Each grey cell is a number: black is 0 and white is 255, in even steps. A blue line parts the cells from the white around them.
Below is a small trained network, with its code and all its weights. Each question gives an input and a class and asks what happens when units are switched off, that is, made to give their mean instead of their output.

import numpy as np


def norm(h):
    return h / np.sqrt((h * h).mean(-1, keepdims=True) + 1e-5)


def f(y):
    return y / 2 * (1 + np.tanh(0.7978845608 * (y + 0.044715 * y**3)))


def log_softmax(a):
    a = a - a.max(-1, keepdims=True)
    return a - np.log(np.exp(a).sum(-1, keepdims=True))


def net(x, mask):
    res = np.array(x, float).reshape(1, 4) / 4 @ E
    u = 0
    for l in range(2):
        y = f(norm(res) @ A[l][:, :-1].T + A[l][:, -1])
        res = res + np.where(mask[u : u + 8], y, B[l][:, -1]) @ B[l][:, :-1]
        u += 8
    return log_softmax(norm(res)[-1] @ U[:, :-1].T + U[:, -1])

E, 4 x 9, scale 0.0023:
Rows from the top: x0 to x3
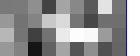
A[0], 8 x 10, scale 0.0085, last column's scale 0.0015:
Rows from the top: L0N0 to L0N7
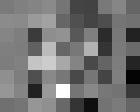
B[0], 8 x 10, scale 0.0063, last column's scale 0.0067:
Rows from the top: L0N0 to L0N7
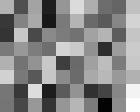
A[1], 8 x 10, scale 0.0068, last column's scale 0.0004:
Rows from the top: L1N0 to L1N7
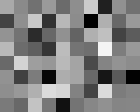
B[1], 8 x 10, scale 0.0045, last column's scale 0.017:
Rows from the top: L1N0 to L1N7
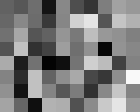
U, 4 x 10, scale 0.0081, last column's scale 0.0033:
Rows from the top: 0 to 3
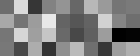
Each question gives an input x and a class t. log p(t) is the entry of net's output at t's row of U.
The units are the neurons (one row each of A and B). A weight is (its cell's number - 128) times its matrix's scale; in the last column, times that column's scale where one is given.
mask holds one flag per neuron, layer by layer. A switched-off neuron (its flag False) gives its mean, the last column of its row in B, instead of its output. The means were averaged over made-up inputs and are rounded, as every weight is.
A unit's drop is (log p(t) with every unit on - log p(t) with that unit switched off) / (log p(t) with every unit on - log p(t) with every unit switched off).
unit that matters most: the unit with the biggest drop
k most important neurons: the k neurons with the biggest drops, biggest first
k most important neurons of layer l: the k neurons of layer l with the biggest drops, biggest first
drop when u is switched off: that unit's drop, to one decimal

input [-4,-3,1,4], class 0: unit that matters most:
L0N2
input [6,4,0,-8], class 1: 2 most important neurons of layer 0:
L0N4, L0N6
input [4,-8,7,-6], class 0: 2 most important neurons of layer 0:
L0N7, L0N6
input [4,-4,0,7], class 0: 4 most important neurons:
L0N7, L0N3, L0N1, L0N0
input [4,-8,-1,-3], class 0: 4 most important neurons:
L0N7, L1N5, L0N6, L0N4
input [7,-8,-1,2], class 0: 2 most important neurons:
L0N7, L0N6
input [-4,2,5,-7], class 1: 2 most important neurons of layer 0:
L0N7, L0N1
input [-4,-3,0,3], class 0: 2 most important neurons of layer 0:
L0N2, L0N7
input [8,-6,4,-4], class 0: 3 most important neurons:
L0N7, L0N6, L1N5
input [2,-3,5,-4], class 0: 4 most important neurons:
L0N7, L0N6, L1N5, L0N3
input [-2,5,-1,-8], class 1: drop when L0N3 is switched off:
0.4
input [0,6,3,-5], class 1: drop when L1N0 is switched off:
0.0
